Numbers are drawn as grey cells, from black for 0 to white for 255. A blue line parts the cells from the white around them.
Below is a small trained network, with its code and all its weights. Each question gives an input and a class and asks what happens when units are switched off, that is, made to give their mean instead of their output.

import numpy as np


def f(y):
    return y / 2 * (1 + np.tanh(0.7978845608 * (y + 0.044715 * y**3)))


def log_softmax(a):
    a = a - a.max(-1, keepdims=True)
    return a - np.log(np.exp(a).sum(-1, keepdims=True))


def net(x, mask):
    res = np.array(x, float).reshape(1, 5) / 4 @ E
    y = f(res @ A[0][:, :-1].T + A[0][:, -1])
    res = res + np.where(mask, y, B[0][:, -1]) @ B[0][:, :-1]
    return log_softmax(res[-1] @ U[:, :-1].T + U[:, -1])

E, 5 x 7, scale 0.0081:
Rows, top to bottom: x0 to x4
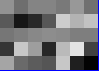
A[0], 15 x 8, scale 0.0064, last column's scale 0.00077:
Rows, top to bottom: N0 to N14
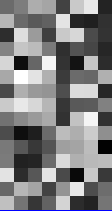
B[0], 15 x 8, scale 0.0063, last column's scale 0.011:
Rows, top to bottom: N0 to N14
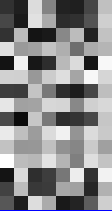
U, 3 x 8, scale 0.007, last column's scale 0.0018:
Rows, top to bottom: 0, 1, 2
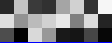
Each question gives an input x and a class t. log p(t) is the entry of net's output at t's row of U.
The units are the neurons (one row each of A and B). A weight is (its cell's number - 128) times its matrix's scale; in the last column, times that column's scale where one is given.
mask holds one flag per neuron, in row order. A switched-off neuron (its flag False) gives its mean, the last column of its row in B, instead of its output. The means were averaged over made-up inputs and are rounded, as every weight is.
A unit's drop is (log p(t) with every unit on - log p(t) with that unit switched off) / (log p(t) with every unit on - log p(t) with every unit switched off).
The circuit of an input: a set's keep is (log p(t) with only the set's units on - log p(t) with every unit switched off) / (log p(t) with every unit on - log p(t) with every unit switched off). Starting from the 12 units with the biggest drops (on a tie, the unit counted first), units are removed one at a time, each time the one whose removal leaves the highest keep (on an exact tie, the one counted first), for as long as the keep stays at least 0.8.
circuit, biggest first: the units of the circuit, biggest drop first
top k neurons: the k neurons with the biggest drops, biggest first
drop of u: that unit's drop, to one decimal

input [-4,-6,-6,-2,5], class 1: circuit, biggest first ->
(N7)
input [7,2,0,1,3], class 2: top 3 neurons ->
(N5 N4 N7)
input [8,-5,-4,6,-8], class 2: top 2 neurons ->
(N6 N0)
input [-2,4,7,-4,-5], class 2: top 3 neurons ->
(N8 N0 N5)
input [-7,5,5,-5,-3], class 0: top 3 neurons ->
(N4 N12 N7)
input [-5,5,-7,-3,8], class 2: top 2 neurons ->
(N14 N1)
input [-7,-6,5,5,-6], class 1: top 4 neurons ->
(N5 N4 N7 N12)
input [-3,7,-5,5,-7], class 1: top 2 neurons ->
(N9 N11)
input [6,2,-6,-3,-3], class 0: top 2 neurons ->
(N14 N1)
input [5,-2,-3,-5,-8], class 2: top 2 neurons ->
(N8 N0)
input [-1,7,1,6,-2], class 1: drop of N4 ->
0.5
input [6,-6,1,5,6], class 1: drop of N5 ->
0.6
